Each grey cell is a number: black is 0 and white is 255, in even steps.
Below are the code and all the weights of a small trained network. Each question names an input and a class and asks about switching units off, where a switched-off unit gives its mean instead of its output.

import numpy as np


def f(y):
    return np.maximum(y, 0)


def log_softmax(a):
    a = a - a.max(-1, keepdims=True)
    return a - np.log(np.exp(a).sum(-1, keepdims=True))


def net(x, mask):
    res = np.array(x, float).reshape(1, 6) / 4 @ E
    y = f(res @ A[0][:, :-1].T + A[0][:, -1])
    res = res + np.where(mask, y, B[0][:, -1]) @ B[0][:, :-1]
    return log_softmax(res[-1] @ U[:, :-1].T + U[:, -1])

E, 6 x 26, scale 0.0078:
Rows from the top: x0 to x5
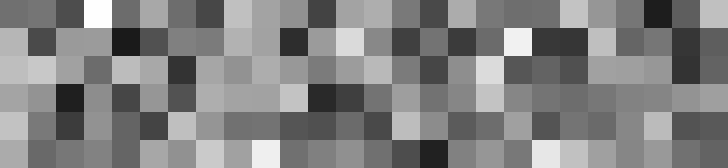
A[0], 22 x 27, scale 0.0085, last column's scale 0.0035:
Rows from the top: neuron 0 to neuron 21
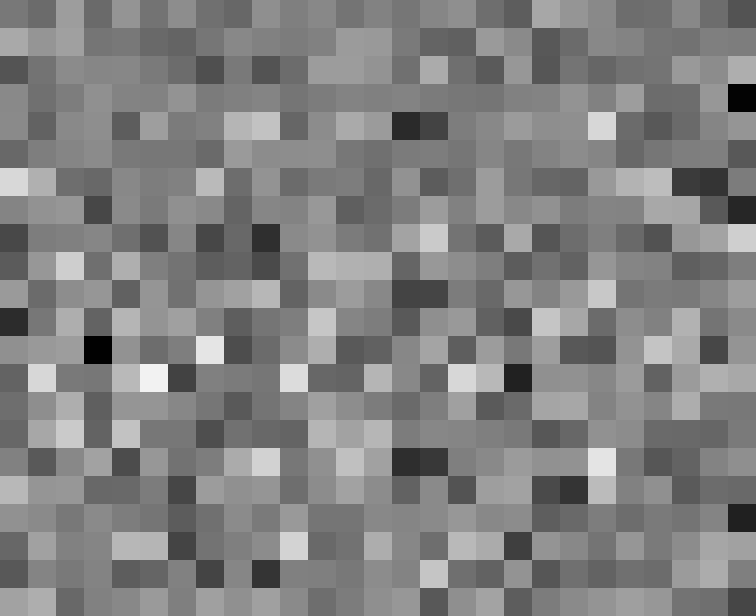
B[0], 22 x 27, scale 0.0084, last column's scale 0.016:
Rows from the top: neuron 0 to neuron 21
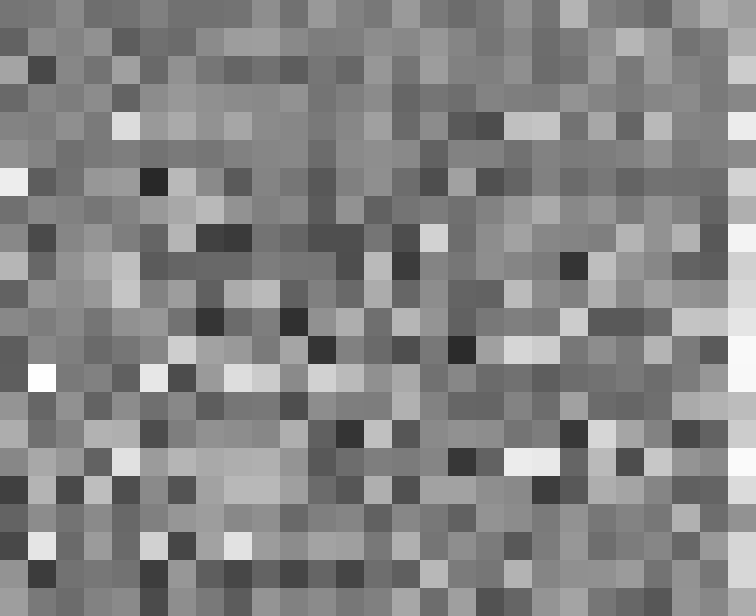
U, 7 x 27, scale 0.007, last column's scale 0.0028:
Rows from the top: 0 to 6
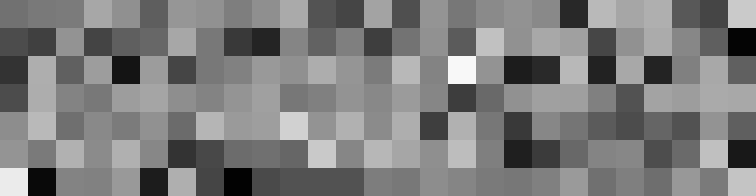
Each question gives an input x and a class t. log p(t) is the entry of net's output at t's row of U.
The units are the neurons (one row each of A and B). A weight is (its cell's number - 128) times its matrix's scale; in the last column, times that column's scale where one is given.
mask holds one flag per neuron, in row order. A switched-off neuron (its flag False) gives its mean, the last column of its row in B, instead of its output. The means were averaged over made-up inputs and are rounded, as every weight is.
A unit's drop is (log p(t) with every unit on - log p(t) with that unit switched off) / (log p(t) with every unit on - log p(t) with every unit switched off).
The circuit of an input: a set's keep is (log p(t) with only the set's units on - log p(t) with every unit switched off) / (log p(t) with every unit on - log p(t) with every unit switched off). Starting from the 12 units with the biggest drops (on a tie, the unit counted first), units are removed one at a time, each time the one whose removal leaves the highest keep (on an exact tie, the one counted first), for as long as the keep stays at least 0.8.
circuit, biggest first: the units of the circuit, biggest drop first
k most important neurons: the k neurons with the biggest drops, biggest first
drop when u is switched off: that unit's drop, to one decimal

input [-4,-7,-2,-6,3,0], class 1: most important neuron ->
[neuron 12]
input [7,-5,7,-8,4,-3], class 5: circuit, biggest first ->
[neuron 12; neuron 16]
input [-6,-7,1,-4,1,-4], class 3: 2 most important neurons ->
[neuron 11; neuron 13]
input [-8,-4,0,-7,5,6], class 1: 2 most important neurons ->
[neuron 12; neuron 7]
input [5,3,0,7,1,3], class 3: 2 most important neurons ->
[neuron 15; neuron 9]
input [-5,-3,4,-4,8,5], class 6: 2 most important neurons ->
[neuron 6; neuron 13]
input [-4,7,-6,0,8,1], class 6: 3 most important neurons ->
[neuron 13; neuron 16; neuron 19]
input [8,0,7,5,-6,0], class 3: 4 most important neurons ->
[neuron 16; neuron 4; neuron 10; neuron 6]
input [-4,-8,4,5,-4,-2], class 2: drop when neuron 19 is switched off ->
0.1
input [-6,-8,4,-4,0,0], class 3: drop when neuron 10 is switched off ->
0.0
